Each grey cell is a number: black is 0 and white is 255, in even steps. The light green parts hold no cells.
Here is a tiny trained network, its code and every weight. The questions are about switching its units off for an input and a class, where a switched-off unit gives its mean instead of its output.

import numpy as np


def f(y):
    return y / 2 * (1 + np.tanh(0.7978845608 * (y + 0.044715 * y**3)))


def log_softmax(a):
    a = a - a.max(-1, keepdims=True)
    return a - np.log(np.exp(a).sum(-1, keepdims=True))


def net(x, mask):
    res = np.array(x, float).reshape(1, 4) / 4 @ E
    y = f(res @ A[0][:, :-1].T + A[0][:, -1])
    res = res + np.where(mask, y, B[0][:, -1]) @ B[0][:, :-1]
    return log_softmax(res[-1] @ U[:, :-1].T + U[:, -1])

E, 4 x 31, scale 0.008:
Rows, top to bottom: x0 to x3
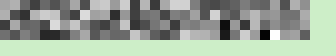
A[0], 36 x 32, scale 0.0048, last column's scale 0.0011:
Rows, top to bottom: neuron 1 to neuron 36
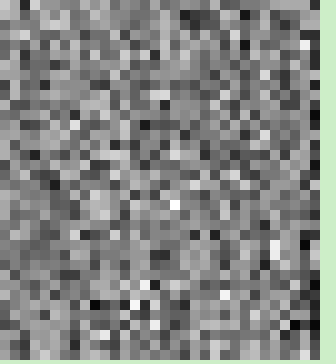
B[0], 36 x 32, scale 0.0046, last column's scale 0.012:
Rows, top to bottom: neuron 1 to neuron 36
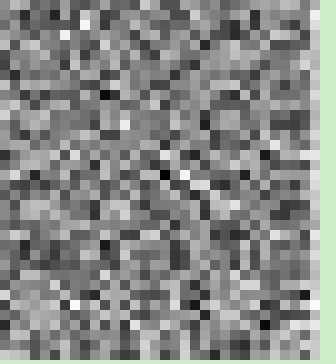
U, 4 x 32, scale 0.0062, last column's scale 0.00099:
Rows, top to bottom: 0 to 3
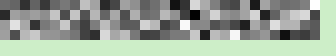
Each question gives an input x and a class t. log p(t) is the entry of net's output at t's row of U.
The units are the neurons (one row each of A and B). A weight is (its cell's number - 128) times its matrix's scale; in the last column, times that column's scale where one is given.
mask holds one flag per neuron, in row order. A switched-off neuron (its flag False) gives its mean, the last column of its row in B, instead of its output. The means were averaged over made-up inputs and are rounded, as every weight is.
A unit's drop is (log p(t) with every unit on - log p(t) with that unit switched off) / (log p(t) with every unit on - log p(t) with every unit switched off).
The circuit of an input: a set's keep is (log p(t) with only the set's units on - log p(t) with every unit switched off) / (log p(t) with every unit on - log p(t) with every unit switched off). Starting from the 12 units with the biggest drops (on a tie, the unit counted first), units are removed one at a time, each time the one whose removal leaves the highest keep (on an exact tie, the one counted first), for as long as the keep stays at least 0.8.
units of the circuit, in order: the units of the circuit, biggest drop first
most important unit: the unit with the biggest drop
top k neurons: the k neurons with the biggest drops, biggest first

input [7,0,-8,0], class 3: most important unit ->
neuron 21
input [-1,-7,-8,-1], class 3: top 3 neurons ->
(neuron 30; neuron 21; neuron 22)
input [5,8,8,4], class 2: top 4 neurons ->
(neuron 34; neuron 36; neuron 11; neuron 1)
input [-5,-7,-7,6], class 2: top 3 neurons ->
(neuron 24; neuron 18; neuron 4)
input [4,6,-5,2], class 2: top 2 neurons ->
(neuron 34; neuron 36)
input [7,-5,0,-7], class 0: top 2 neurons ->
(neuron 2; neuron 10)
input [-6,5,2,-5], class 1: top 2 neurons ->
(neuron 31; neuron 33)
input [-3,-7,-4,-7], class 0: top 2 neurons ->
(neuron 2; neuron 10)
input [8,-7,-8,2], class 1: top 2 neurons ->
(neuron 16; neuron 29)
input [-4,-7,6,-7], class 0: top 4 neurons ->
(neuron 10; neuron 2; neuron 3; neuron 14)
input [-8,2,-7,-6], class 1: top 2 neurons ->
(neuron 31; neuron 33)
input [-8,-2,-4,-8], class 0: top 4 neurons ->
(neuron 2; neuron 10; neuron 3; neuron 14)
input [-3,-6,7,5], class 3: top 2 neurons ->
(neuron 9; neuron 17)
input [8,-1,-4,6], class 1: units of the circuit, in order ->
(neuron 16)
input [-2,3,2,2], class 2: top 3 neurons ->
(neuron 16; neuron 2; neuron 10)
